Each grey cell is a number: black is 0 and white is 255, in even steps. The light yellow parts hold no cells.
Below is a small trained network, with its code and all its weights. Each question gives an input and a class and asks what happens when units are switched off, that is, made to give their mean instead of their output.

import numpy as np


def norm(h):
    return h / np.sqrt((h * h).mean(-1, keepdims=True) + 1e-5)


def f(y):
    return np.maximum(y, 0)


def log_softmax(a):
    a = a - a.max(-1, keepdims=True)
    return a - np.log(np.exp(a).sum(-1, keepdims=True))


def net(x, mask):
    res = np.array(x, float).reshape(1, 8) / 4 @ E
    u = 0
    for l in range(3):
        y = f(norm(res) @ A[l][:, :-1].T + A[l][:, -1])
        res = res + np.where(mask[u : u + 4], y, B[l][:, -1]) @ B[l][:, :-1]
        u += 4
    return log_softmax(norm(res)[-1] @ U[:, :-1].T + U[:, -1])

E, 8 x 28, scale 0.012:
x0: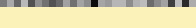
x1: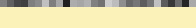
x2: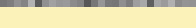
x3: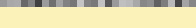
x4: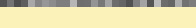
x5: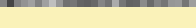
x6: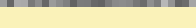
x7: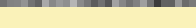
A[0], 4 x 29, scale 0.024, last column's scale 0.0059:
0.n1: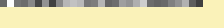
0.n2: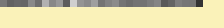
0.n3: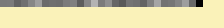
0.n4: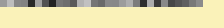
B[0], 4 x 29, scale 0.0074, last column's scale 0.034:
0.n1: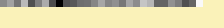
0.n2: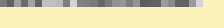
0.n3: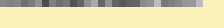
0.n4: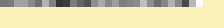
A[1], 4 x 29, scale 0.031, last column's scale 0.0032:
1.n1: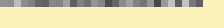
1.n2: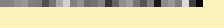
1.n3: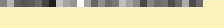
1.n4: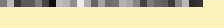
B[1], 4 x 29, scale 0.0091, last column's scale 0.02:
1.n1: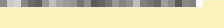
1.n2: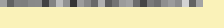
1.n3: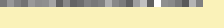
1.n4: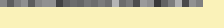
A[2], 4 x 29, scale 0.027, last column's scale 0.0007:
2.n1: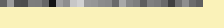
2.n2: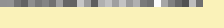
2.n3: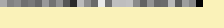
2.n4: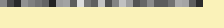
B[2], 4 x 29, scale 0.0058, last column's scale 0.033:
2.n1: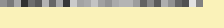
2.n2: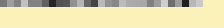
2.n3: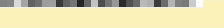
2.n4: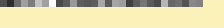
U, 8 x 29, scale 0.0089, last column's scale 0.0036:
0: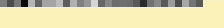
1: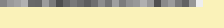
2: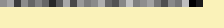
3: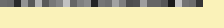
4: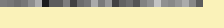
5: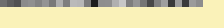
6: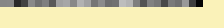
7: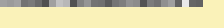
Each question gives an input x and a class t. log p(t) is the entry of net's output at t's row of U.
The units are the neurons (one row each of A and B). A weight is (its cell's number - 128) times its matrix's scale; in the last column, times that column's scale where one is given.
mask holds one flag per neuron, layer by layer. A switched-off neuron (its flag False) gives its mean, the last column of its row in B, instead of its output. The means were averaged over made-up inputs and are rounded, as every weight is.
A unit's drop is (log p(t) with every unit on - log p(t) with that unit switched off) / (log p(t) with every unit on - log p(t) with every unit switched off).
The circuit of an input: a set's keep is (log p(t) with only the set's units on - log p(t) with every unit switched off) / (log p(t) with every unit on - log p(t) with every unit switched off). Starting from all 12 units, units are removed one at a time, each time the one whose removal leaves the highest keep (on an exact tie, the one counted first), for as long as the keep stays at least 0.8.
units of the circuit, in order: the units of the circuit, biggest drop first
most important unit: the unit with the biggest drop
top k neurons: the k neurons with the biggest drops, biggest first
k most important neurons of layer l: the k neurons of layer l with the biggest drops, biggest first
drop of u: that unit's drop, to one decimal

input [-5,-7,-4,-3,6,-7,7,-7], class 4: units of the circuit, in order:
[0.n3]
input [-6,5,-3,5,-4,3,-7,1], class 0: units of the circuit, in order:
[0.n2 0.n1]
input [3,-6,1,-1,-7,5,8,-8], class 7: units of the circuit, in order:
[0.n1 1.n1]
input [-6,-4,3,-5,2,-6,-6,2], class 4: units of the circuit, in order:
[0.n3 0.n4]
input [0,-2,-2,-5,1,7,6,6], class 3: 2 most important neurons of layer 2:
[2.n3 2.n2]
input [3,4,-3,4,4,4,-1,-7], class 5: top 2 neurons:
[0.n1 0.n4]
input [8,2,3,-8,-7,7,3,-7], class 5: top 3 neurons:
[0.n1 2.n3 0.n4]
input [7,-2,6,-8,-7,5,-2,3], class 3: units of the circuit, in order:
[0.n4 0.n2 2.n3 0.n1]
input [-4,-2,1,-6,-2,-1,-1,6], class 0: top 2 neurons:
[0.n1 0.n3]
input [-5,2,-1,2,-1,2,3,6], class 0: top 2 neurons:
[0.n2 0.n1]
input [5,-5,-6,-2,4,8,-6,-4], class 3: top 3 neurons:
[0.n4 2.n3 0.n1]
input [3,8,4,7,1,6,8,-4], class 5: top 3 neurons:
[2.n2 0.n1 0.n4]
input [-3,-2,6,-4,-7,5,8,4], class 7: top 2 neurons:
[0.n4 0.n1]
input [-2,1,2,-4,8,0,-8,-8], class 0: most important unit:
0.n2
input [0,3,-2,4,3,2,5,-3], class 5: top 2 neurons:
[0.n1 2.n2]
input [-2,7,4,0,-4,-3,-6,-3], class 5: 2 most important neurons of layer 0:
[0.n1 0.n2]
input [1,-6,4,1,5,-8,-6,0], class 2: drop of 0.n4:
0.2
